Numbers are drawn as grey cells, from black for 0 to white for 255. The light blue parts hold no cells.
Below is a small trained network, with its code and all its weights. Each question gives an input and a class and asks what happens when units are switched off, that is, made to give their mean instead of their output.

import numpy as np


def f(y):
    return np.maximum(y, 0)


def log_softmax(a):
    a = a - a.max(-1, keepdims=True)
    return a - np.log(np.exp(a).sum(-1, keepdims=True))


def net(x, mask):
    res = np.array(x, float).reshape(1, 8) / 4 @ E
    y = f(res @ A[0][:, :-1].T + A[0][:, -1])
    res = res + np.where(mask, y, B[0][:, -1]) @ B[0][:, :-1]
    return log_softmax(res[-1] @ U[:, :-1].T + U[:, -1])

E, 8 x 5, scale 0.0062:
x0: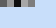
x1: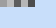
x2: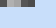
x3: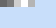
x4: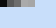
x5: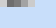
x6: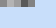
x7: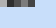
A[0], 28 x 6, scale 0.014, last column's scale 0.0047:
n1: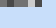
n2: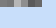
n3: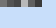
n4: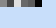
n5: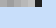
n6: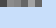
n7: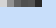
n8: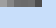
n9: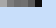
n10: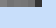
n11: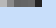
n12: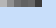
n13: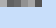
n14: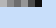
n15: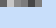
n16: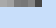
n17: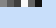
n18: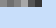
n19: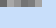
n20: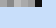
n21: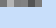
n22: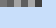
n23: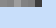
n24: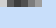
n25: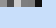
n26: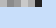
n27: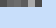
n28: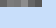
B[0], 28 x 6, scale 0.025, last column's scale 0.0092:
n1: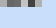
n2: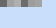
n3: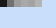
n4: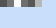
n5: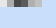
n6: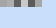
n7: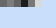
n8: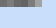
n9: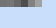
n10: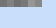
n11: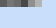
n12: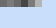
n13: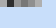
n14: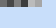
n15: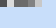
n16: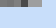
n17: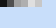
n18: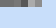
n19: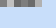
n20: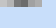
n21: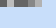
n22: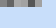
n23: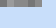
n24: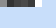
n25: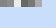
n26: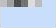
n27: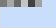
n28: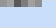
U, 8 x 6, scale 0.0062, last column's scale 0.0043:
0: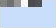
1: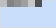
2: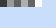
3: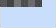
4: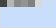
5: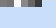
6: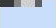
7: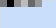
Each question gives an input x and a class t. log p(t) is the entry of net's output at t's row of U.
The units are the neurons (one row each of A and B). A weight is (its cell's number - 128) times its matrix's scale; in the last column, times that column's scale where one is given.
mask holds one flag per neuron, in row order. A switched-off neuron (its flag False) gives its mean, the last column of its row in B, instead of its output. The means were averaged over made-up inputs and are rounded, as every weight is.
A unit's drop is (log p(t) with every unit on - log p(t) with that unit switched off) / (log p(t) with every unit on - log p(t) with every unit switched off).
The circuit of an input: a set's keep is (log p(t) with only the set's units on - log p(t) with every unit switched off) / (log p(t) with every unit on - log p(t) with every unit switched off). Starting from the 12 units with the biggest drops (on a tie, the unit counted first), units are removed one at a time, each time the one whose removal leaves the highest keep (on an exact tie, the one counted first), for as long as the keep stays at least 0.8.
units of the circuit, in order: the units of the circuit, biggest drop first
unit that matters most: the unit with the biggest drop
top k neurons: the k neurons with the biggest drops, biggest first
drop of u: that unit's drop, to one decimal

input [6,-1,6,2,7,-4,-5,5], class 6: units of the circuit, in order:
[n17]
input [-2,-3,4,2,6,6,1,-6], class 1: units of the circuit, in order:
[n5, n24]
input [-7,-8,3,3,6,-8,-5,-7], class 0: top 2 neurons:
[n6, n27]
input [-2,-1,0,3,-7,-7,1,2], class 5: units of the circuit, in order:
[n4, n24]
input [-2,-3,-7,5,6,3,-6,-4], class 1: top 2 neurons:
[n5, n26]
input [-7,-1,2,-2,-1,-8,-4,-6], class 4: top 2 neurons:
[n15, n19]
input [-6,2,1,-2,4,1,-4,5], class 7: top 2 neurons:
[n15, n7]
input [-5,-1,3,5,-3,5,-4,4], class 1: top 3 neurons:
[n26, n5, n20]
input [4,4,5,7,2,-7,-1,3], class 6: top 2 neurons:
[n17, n3]
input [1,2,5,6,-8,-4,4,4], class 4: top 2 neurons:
[n24, n15]
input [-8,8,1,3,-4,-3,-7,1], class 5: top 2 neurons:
[n4, n25]
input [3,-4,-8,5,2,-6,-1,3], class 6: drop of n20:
0.0
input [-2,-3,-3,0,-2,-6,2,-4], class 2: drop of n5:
0.1
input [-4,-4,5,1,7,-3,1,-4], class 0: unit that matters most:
n6
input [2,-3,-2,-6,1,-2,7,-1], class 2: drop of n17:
-0.1
